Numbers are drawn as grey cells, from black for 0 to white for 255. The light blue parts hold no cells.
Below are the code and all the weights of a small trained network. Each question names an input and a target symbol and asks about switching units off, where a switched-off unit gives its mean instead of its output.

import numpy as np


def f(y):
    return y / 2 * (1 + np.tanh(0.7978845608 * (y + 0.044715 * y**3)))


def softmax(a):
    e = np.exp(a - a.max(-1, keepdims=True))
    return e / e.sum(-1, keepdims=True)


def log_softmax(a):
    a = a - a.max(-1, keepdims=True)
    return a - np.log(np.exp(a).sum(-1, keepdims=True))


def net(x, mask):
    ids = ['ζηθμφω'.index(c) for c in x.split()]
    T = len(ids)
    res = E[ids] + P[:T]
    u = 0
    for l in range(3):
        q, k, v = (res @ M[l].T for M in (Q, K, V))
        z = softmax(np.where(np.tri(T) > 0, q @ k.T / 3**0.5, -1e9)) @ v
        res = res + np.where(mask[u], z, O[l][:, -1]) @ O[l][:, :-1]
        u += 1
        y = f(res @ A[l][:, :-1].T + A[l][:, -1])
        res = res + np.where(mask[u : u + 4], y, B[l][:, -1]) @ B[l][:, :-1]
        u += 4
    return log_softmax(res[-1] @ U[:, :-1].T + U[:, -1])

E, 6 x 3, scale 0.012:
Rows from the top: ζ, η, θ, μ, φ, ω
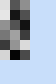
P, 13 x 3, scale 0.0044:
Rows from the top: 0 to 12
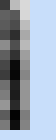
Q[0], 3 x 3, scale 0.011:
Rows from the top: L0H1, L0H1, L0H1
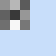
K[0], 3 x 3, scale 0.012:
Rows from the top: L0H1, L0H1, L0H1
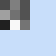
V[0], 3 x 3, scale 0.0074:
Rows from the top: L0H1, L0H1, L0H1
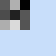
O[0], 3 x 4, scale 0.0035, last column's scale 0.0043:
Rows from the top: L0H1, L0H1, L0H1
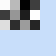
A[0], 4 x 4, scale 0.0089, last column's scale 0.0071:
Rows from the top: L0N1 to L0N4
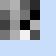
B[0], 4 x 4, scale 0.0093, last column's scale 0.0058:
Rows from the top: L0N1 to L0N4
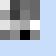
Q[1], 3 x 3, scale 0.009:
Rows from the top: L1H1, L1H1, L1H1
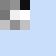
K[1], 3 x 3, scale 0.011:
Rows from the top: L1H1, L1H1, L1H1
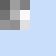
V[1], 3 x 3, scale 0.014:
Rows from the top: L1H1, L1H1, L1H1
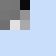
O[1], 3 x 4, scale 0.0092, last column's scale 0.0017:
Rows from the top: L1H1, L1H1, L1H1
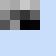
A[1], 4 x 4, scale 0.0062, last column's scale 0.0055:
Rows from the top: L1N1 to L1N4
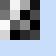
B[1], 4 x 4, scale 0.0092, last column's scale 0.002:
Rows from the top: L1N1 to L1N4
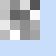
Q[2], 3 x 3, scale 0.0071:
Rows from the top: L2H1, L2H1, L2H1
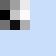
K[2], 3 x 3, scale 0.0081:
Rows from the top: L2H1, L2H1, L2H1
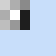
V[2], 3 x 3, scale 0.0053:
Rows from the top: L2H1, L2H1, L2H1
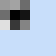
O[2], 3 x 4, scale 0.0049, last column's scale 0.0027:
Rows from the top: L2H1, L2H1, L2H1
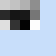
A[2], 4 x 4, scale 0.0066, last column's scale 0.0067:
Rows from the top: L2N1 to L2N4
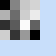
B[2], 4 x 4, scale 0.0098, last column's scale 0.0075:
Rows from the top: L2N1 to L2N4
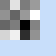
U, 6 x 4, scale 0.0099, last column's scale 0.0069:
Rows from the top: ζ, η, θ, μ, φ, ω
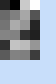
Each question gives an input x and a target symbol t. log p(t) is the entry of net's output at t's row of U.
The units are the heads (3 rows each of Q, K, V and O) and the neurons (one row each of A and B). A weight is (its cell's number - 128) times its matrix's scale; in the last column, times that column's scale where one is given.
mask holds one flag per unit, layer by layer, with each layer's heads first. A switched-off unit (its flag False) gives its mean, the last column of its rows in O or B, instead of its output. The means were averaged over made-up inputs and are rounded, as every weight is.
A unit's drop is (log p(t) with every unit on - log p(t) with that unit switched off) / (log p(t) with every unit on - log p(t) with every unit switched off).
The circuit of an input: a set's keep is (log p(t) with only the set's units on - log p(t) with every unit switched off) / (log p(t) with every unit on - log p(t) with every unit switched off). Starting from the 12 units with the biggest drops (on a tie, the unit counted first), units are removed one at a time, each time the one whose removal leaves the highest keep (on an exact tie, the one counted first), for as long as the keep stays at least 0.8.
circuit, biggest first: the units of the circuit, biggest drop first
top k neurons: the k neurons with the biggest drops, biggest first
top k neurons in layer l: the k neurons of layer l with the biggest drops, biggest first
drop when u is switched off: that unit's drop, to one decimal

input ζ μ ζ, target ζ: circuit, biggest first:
[L0H1, L0N3]
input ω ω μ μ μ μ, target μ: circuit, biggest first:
[L1H1, L0N3, L2H1]
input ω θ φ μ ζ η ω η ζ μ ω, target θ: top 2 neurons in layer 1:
[L1N3, L1N4]
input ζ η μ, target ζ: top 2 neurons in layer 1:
[L1N4, L1N3]
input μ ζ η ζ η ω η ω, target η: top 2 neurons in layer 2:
[L2N4, L2N2]
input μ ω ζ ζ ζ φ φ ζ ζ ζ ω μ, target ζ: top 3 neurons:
[L2N4, L1N4, L0N4]
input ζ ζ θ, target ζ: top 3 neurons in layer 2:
[L2N4, L2N1, L2N3]
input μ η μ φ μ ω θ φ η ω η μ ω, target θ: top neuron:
[L2N4]
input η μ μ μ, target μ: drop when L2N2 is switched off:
0.1
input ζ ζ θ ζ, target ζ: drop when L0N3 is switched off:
0.2
